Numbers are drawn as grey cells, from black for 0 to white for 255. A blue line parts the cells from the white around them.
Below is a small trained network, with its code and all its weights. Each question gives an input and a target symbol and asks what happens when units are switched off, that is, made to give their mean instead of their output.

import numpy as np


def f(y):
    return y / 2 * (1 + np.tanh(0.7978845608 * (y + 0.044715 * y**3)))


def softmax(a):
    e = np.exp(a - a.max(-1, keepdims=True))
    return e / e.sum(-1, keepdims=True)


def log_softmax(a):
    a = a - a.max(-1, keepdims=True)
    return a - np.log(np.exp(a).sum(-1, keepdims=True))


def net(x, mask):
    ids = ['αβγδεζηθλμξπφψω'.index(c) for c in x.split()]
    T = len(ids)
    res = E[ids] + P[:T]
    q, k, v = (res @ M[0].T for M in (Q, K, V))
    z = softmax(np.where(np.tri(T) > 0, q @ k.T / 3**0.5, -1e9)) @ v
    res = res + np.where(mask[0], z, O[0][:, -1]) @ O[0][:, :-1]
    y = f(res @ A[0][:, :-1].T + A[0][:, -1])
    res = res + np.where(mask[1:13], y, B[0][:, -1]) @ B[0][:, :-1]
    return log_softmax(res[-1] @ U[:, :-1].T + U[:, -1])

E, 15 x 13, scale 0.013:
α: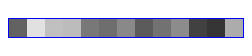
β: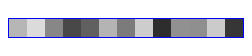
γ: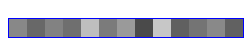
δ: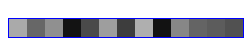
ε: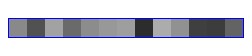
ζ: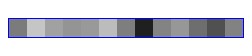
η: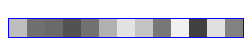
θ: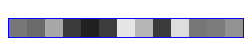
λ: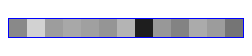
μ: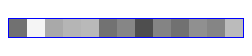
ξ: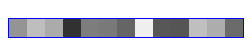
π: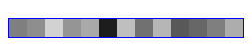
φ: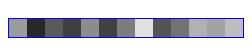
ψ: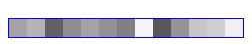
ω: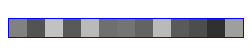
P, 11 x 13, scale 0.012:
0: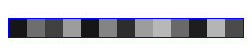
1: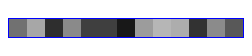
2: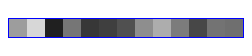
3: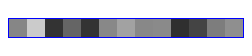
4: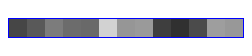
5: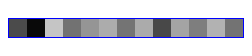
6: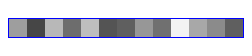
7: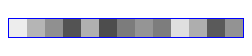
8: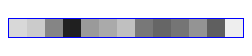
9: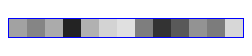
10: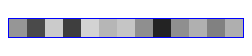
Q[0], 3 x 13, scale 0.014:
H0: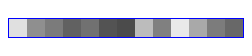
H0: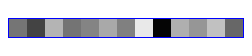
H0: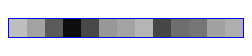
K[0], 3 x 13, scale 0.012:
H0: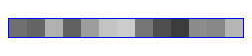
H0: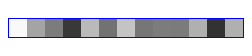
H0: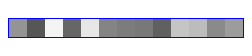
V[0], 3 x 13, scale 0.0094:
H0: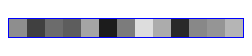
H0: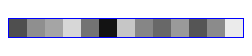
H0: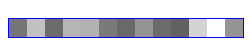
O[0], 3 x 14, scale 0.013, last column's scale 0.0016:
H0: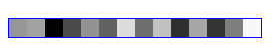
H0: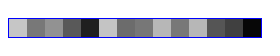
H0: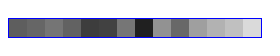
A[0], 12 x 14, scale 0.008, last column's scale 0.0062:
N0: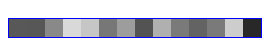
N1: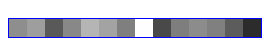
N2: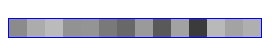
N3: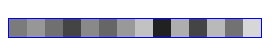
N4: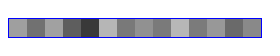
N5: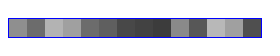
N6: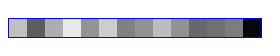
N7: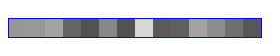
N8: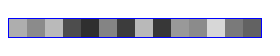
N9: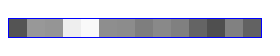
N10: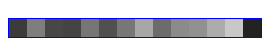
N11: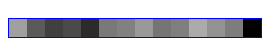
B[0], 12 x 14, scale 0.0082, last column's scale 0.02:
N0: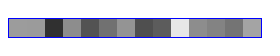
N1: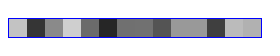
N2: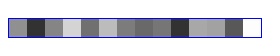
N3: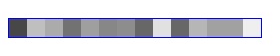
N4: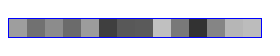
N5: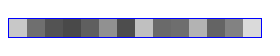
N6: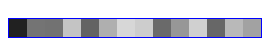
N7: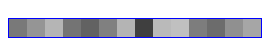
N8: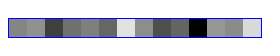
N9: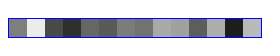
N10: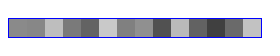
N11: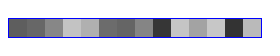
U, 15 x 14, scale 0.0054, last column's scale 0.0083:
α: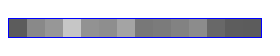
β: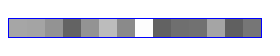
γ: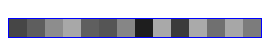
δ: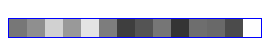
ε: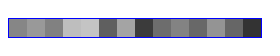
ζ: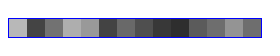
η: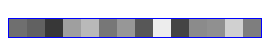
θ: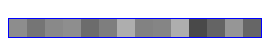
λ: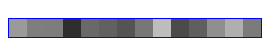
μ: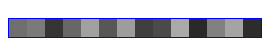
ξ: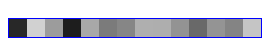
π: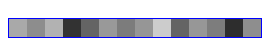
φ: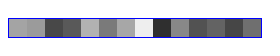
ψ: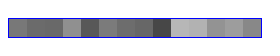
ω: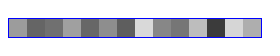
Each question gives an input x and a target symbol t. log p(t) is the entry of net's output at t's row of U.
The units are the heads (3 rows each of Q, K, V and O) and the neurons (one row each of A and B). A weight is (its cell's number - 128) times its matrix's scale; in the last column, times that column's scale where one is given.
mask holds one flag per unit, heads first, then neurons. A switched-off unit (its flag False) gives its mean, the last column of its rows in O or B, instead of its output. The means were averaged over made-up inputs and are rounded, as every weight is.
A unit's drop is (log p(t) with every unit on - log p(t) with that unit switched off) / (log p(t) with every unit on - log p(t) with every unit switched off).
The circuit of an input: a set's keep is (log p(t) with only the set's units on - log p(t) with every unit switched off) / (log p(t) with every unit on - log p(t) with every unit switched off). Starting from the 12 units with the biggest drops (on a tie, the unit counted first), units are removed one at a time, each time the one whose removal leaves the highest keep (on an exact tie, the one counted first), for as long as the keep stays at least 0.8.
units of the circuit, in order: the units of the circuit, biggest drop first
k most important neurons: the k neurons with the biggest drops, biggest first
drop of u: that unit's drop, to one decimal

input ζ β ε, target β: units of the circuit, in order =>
[H0; N5]
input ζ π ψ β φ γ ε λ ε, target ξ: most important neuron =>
[N2]
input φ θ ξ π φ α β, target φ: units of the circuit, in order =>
[H0; N3]
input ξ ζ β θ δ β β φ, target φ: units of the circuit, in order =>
[H0; N3; N11]
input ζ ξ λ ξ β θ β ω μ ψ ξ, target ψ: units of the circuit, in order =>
[H0; N11; N3]
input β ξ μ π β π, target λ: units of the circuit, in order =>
[H0; N2; N4]
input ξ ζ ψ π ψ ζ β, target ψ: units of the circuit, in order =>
[H0; N11]
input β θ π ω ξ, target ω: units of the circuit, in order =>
[H0; N1]
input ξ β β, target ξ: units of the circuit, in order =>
[N2; H0; N1]
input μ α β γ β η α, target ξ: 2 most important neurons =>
[N9; N1]
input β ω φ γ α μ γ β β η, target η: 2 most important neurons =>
[N3; N10]
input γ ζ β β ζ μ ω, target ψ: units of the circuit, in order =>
[H0; N0; N5]
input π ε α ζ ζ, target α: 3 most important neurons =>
[N6; N1; N9]
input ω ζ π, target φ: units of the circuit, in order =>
[H0]
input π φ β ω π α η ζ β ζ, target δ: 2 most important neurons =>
[N8; N5]
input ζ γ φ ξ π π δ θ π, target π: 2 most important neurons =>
[N8; N1]
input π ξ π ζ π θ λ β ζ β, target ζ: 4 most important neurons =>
[N8; N2; N1; N4]
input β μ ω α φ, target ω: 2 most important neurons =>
[N1; N8]
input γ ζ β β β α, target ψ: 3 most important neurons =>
[N0; N5; N2]
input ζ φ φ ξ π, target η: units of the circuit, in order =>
[H0]
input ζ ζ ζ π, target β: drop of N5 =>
0.4
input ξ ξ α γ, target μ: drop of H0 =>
1.0
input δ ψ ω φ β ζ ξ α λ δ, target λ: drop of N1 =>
0.1
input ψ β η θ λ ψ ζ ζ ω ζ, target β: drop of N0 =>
0.0
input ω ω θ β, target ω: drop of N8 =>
0.2
